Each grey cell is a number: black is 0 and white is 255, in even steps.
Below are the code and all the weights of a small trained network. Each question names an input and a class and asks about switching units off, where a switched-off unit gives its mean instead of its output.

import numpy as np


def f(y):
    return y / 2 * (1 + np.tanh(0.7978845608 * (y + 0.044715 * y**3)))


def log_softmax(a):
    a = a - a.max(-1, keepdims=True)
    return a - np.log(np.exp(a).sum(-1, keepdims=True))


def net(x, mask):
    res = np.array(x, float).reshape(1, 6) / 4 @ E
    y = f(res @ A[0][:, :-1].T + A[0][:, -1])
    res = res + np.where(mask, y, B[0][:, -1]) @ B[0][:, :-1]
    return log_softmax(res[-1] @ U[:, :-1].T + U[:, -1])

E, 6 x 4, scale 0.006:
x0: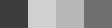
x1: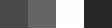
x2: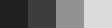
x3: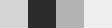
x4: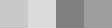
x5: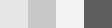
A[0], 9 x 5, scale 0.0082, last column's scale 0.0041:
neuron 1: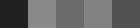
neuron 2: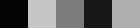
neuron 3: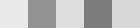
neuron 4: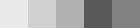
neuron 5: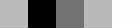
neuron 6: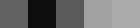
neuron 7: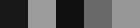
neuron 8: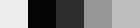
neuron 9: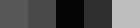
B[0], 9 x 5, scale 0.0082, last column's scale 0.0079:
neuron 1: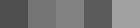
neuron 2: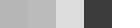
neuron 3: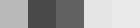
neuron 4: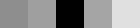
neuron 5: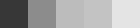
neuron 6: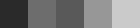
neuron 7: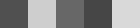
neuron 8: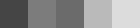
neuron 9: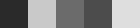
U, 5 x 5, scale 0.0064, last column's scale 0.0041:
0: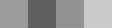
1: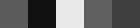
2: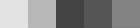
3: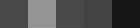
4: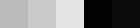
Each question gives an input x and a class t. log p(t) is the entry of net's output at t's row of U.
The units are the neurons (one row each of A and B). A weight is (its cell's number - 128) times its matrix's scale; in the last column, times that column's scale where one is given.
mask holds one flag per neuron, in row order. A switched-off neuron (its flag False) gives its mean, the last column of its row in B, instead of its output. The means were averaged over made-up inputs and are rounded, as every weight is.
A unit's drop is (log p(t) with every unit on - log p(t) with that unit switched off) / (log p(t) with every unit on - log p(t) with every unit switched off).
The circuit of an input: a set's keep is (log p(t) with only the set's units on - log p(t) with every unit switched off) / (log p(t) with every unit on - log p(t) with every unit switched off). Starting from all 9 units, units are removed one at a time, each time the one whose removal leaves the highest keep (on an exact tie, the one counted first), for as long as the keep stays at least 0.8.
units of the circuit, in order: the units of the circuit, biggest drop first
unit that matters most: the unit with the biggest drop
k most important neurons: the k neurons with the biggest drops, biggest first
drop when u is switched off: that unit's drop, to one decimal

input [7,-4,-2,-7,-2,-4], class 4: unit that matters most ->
neuron 2
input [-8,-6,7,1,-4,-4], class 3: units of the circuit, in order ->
[neuron 9; neuron 6]
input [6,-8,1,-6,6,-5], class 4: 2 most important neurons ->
[neuron 2; neuron 4]
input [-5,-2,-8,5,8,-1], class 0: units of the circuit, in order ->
[neuron 8; neuron 3]
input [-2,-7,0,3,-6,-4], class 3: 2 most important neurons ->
[neuron 9; neuron 3]
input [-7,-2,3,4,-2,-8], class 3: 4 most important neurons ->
[neuron 9; neuron 6; neuron 3; neuron 7]
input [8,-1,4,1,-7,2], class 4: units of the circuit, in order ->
[neuron 3; neuron 8; neuron 2]
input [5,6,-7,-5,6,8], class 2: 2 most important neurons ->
[neuron 4; neuron 3]
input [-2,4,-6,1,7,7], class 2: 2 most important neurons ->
[neuron 4; neuron 5]
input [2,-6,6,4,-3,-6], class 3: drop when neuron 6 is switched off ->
0.3
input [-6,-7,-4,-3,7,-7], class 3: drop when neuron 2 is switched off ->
0.0
